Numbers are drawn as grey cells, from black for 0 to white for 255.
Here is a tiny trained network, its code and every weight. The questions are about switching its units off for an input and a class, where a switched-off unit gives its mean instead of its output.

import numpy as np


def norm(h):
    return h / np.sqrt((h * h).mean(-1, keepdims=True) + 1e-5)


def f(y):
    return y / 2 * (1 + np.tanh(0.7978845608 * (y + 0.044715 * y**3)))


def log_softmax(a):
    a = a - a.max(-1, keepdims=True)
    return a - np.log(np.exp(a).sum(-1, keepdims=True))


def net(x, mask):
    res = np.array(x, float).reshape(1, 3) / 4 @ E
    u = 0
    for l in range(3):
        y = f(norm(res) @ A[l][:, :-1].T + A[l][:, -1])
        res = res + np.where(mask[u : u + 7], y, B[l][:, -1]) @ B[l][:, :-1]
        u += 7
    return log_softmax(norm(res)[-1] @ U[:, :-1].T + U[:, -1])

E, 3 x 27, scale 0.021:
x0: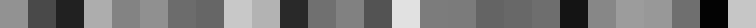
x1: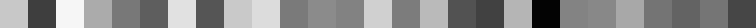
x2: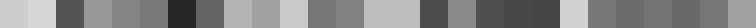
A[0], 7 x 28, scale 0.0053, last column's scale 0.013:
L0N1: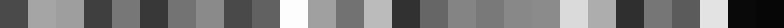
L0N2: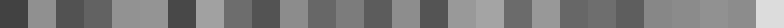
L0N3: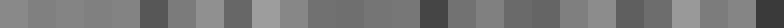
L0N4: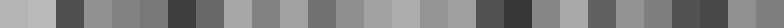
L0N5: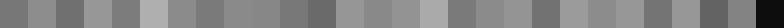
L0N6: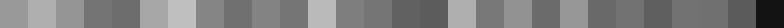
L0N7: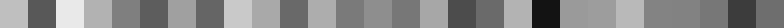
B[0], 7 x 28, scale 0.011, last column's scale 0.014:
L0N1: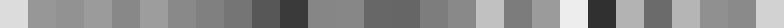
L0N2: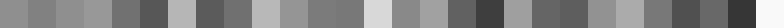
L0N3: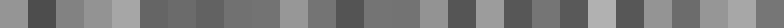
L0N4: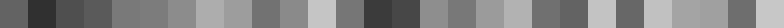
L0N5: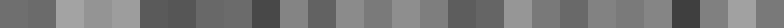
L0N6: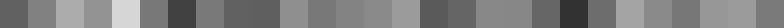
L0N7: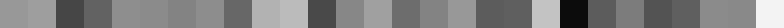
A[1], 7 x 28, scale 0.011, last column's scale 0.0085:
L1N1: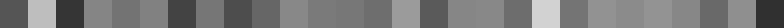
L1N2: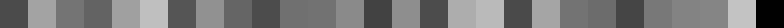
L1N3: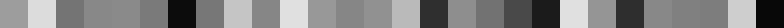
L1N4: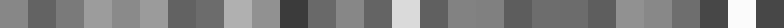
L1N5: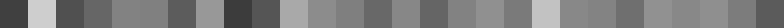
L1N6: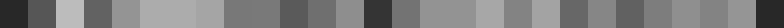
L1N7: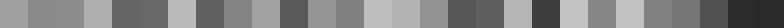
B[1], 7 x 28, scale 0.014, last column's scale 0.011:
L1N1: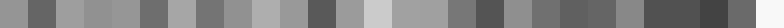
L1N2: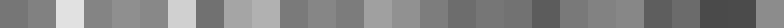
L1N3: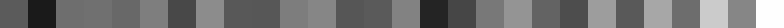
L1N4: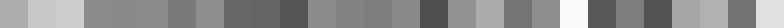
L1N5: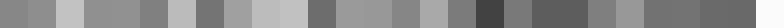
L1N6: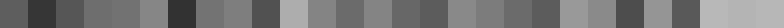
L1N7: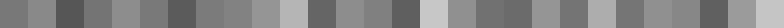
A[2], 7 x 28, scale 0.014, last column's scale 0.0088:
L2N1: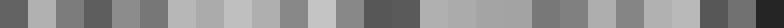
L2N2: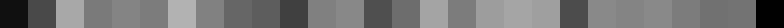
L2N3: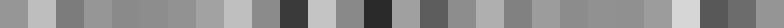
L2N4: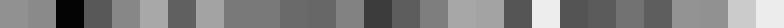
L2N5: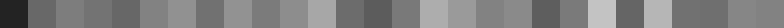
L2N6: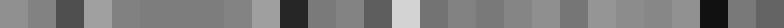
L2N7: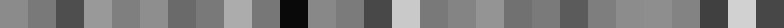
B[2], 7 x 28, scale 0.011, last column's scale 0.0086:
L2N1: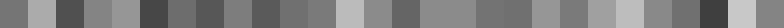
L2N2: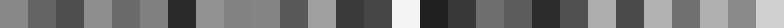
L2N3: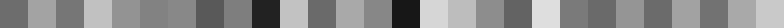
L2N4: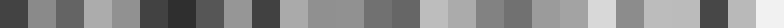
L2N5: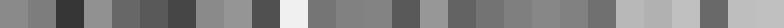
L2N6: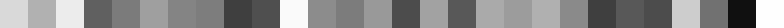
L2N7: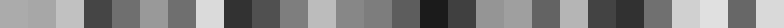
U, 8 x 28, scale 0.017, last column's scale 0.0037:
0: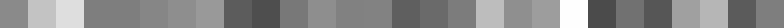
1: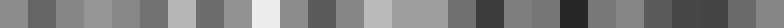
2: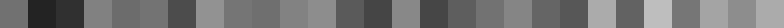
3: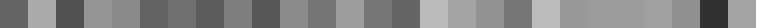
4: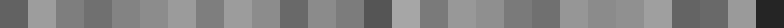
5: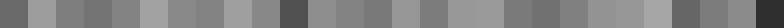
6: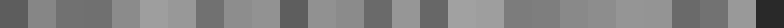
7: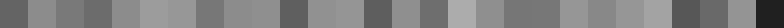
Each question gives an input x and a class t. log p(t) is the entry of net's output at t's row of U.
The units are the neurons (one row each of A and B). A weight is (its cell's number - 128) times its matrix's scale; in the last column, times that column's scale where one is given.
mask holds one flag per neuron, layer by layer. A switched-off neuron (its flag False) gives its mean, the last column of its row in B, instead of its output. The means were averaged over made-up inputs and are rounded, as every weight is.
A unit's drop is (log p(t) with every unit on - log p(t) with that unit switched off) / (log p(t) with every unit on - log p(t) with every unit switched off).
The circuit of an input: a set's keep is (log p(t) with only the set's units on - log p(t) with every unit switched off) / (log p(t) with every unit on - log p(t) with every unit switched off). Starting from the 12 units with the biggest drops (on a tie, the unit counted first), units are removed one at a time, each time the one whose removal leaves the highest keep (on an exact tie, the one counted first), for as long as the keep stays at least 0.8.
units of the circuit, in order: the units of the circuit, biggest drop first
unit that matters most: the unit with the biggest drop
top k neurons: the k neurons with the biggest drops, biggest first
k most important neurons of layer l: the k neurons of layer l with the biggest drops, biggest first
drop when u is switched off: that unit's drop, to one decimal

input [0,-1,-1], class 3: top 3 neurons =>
[L1N7 L0N7 L1N1]
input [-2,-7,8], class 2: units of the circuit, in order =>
[L1N3]
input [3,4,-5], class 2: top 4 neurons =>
[L0N2 L1N1 L1N5 L2N2]
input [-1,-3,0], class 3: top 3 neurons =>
[L0N2 L0N7 L1N7]
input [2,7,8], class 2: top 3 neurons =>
[L1N3 L0N2 L1N1]
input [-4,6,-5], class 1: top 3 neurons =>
[L0N7 L1N3 L1N4]
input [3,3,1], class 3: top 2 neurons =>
[L1N5 L2N4]
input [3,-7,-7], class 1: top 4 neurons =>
[L1N1 L0N4 L1N5 L1N3]
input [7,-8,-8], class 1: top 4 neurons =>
[L1N1 L0N4 L1N2 L1N3]
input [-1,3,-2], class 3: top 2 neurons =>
[L0N2 L1N5]
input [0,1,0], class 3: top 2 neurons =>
[L2N4 L1N5]
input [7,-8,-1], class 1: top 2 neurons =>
[L1N1 L1N5]
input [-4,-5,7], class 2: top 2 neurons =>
[L1N3 L0N7]
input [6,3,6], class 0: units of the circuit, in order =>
[L1N4]
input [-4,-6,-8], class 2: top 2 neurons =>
[L0N7 L1N6]
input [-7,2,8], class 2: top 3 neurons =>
[L1N3 L1N4 L2N6]
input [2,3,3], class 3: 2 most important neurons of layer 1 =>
[L1N1 L1N5]
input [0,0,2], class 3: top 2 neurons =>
[L0N4 L1N3]
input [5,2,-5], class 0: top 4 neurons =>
[L0N4 L2N7 L1N4 L1N3]
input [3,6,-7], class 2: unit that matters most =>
L0N2
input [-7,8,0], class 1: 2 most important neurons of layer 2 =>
[L2N7 L2N6]
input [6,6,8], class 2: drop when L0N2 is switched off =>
0.5
